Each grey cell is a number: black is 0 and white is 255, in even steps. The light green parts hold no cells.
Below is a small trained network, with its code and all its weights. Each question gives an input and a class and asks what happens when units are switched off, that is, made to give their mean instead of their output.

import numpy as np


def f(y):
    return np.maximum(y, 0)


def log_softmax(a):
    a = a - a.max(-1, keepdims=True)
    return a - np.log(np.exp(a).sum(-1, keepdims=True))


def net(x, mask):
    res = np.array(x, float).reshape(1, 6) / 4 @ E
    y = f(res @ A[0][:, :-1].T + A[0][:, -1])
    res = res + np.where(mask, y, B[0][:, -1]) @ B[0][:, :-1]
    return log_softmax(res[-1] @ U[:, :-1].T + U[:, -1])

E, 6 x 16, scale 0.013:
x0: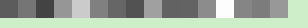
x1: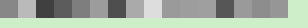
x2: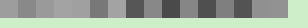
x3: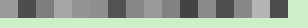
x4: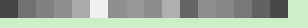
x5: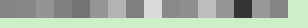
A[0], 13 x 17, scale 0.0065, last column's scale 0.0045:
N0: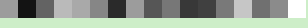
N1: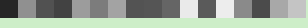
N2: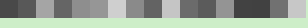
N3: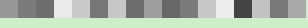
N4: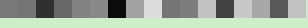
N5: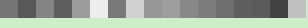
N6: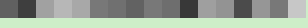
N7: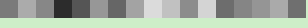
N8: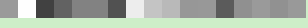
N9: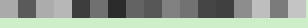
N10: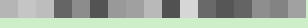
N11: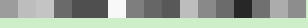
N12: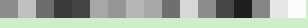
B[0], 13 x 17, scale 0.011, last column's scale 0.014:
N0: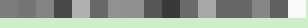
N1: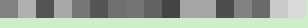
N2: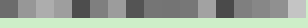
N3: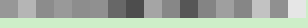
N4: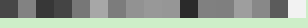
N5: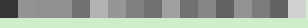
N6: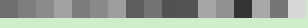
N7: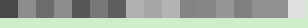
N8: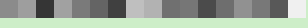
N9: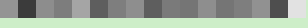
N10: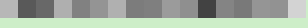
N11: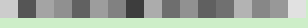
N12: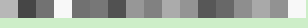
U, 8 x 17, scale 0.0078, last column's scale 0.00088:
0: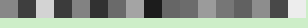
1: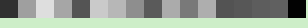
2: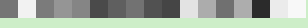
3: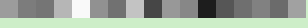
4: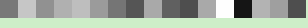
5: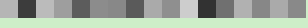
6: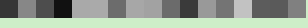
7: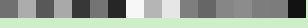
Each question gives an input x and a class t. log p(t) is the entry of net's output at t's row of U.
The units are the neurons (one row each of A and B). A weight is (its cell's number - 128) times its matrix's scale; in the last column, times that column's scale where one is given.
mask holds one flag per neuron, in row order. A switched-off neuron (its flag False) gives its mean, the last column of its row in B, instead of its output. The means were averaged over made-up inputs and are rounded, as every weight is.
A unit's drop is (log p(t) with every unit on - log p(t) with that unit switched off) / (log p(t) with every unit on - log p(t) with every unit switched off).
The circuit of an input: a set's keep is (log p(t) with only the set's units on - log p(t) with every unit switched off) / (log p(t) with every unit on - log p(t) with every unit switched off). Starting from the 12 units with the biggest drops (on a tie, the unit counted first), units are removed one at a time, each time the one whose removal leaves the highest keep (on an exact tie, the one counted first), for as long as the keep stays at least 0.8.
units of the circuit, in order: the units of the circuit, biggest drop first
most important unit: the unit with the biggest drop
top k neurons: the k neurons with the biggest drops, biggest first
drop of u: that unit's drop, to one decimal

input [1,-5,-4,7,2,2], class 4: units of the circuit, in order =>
N6
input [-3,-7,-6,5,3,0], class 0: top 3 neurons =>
N0, N9, N7
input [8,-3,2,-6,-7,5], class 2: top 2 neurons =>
N1, N4
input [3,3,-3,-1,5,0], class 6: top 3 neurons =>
N12, N4, N10
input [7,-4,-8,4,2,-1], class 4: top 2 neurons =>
N6, N3
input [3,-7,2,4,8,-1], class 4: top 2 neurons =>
N3, N6
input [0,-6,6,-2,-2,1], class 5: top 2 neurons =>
N11, N0
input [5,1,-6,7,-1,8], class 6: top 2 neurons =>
N4, N12
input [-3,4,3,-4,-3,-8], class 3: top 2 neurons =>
N2, N9
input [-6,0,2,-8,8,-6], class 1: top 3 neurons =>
N5, N2, N8
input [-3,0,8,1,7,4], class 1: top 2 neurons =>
N5, N2
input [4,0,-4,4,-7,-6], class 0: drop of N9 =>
0.2
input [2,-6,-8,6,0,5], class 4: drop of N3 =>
0.1
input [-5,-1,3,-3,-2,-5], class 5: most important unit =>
N11
